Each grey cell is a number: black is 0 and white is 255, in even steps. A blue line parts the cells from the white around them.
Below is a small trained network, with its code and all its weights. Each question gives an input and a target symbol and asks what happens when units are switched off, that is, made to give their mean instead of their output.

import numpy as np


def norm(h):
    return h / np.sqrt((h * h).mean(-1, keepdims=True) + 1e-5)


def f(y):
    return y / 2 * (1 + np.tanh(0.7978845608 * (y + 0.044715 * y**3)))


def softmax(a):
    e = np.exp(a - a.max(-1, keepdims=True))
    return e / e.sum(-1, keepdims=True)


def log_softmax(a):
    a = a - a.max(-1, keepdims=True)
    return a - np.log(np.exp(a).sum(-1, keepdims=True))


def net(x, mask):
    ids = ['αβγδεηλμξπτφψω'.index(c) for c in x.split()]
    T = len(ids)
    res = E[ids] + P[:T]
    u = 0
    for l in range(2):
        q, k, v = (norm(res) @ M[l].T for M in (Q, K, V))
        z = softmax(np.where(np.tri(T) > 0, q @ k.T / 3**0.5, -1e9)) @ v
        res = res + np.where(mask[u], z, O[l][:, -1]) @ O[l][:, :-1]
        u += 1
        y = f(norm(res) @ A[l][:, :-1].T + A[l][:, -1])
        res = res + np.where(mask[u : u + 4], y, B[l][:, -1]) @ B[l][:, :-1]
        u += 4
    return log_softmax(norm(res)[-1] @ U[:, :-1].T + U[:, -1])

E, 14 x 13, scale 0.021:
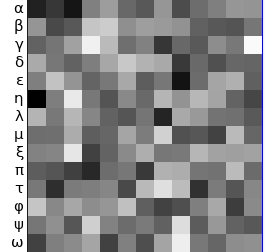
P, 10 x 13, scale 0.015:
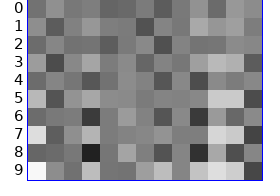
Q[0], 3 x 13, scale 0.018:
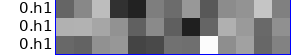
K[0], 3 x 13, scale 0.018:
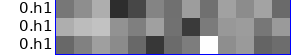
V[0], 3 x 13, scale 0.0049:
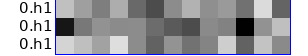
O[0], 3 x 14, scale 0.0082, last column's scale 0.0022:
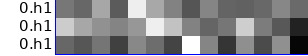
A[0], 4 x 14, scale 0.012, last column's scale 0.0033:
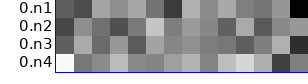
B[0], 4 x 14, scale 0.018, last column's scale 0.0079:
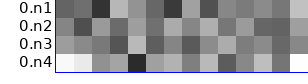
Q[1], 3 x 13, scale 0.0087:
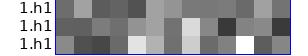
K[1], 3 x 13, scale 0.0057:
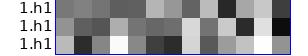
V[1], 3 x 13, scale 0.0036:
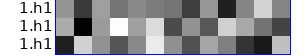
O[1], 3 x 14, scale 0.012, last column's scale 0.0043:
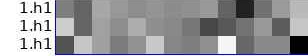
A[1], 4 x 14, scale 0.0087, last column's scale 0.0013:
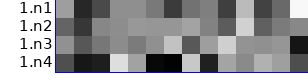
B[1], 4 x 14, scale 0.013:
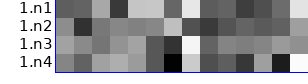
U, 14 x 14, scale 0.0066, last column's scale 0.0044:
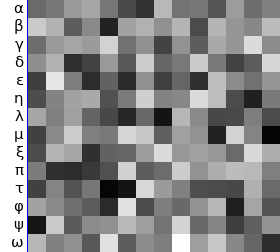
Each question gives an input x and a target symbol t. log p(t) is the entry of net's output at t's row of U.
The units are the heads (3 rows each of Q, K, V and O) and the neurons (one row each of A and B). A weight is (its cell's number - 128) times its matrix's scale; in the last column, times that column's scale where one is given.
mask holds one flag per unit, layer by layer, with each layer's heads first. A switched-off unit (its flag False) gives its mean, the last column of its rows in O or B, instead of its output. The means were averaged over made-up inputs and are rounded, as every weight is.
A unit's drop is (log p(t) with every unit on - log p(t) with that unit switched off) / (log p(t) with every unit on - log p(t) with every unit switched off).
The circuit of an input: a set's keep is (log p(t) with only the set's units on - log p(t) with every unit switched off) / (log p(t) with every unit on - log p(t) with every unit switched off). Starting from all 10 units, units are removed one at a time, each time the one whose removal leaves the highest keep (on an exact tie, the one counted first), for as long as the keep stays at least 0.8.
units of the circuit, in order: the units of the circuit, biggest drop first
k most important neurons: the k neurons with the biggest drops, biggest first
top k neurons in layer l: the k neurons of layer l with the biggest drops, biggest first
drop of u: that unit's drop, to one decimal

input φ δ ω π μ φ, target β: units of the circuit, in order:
0.n4
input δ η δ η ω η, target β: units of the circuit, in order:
0.n4, 1.n4
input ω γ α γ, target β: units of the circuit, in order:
0.h1, 0.n4, 1.n4
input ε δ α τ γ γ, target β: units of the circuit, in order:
0.h1, 0.n4
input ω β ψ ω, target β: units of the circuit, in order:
0.h1, 0.n4
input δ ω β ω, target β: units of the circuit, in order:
0.h1, 0.n4, 1.n4
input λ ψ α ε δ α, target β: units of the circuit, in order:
0.h1, 0.n4
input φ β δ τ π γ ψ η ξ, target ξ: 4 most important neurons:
1.n4, 0.n4, 1.n3, 0.n1
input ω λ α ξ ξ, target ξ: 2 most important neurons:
0.n1, 1.n4
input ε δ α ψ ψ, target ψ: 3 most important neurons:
0.n1, 0.n4, 1.n4
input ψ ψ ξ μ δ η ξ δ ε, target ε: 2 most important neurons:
0.n1, 0.n4
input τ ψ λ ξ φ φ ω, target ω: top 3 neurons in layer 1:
1.n4, 1.n3, 1.n1
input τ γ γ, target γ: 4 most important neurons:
0.n1, 1.n4, 0.n4, 0.n3
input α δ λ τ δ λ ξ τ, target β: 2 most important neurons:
0.n4, 1.n4
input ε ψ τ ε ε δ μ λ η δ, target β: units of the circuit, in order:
0.n4
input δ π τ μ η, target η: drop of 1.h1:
0.1
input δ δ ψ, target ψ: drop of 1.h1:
0.3
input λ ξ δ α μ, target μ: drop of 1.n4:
0.5
